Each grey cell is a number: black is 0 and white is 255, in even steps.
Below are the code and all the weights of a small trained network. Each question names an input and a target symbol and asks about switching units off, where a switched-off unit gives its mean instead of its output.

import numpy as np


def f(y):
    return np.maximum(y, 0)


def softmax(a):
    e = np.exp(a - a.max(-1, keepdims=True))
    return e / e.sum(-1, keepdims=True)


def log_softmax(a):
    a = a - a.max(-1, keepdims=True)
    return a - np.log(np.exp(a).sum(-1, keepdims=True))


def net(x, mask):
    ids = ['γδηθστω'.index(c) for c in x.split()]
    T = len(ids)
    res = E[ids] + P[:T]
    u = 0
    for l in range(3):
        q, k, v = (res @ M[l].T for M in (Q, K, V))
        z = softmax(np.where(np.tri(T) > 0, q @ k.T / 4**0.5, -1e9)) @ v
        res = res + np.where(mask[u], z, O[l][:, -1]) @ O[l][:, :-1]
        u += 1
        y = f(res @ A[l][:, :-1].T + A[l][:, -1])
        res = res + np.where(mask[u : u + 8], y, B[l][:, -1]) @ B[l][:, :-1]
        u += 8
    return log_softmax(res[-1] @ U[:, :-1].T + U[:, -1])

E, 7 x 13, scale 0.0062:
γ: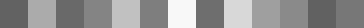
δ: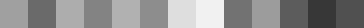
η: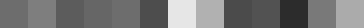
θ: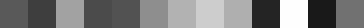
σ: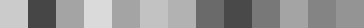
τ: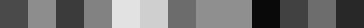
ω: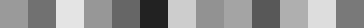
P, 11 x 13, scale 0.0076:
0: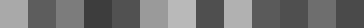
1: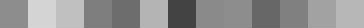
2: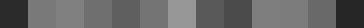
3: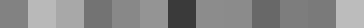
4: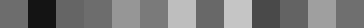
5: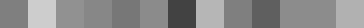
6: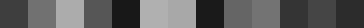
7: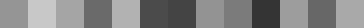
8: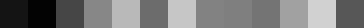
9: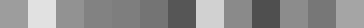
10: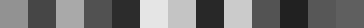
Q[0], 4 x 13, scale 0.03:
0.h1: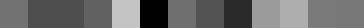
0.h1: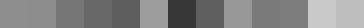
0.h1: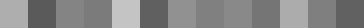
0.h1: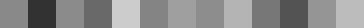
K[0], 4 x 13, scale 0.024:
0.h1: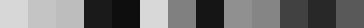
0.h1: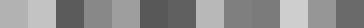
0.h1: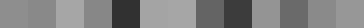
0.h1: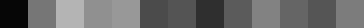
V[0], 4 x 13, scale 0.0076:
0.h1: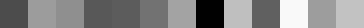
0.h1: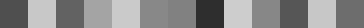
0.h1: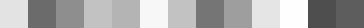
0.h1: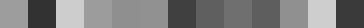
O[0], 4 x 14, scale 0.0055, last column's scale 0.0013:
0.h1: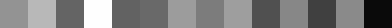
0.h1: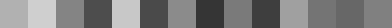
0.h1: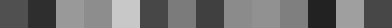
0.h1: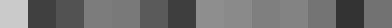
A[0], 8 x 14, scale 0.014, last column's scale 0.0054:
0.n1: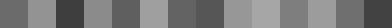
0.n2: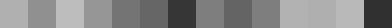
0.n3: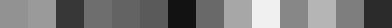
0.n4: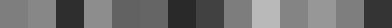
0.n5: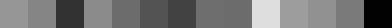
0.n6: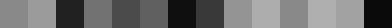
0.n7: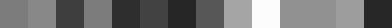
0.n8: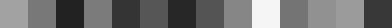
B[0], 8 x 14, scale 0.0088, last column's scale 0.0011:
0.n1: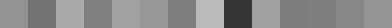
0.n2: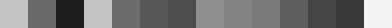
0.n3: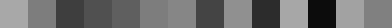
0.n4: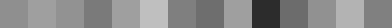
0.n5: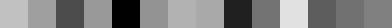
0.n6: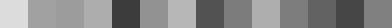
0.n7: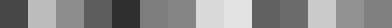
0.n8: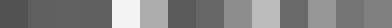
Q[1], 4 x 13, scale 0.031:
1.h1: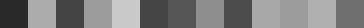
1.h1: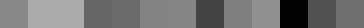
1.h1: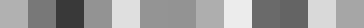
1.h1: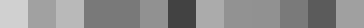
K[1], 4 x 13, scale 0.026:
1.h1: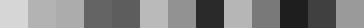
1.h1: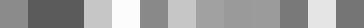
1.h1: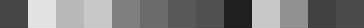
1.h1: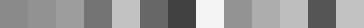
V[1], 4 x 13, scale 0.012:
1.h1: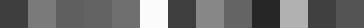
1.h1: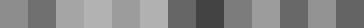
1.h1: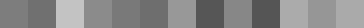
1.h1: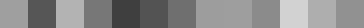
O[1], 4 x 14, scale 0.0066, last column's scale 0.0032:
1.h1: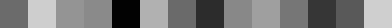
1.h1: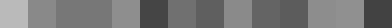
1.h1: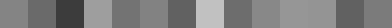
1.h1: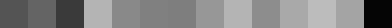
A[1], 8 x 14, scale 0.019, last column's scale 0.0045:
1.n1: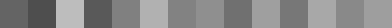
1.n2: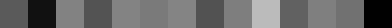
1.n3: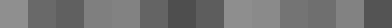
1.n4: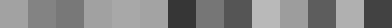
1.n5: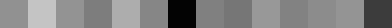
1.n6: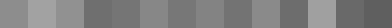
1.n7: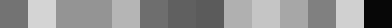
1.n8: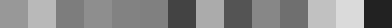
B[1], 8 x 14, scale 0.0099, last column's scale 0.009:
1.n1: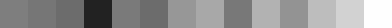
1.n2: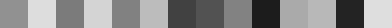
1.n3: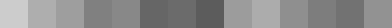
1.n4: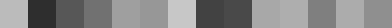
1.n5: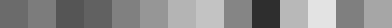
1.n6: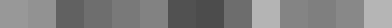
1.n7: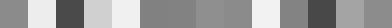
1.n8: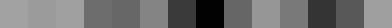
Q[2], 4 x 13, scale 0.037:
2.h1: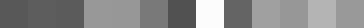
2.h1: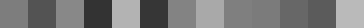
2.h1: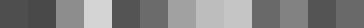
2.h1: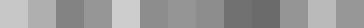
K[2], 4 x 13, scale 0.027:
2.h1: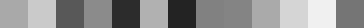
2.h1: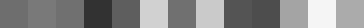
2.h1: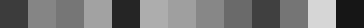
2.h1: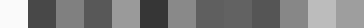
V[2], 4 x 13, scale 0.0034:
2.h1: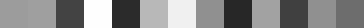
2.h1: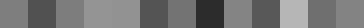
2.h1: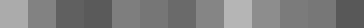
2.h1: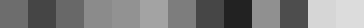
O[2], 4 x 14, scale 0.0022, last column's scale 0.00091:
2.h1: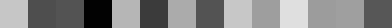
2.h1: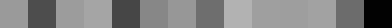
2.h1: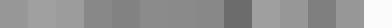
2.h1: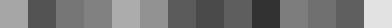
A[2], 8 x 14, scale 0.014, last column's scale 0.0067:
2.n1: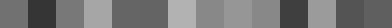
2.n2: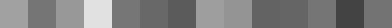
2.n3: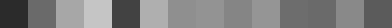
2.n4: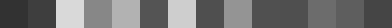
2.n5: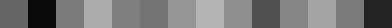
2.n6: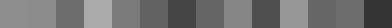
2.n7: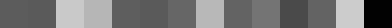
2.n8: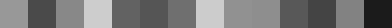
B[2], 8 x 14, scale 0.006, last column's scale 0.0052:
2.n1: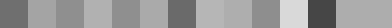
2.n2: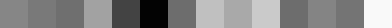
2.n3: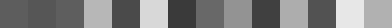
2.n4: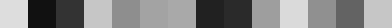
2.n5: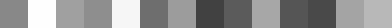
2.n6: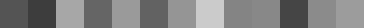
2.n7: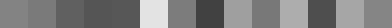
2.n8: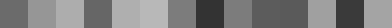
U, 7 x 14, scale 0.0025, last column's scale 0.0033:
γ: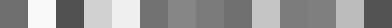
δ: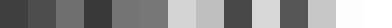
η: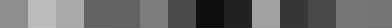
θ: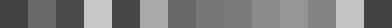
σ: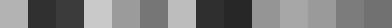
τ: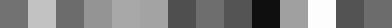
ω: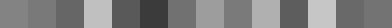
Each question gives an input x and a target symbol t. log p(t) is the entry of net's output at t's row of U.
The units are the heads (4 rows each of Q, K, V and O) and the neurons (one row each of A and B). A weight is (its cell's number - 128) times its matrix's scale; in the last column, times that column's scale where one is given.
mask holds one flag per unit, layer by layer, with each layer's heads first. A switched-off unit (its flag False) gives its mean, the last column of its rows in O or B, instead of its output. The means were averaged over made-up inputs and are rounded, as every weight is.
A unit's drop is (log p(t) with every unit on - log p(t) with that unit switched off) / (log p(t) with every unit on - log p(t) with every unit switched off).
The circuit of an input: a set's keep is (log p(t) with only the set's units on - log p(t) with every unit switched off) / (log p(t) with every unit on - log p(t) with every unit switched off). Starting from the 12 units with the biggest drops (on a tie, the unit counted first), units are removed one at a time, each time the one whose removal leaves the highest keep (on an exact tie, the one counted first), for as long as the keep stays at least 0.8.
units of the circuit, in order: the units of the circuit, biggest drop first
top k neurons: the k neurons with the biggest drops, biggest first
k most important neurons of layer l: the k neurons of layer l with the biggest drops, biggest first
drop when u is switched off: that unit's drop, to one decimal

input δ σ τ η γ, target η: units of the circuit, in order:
(1.h1)
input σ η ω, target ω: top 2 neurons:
(2.n2, 1.n2)
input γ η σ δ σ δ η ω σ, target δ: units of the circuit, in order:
(0.h1, 1.n1, 1.n2)
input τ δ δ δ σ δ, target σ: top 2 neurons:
(1.n1, 1.n2)
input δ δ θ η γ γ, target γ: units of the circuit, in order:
(1.n7, 0.h1)
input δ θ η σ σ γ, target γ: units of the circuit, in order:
(1.n7, 0.n2)
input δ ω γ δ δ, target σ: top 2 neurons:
(2.n4, 1.n1)
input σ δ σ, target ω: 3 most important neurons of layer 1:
(1.n2, 1.n1, 1.n3)
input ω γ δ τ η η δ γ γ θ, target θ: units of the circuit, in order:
(1.h1, 2.n3)
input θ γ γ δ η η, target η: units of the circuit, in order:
(1.n8, 0.h1)
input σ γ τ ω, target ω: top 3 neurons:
(0.n2, 2.n2, 1.n1)
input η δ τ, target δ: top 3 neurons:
(1.n1, 1.n2, 0.n1)
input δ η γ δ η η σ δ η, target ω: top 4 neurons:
(2.n2, 1.n2, 1.n1, 2.n6)
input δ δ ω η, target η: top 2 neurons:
(1.n8, 1.n2)
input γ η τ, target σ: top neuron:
(2.n4)
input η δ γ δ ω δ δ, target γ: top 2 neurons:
(2.n5, 2.n1)
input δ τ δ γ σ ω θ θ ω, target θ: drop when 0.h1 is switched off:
0.3
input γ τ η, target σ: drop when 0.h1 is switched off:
1.1
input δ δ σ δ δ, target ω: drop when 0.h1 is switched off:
0.7
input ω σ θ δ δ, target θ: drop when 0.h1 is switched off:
0.3
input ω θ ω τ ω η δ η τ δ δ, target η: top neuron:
(1.n6)
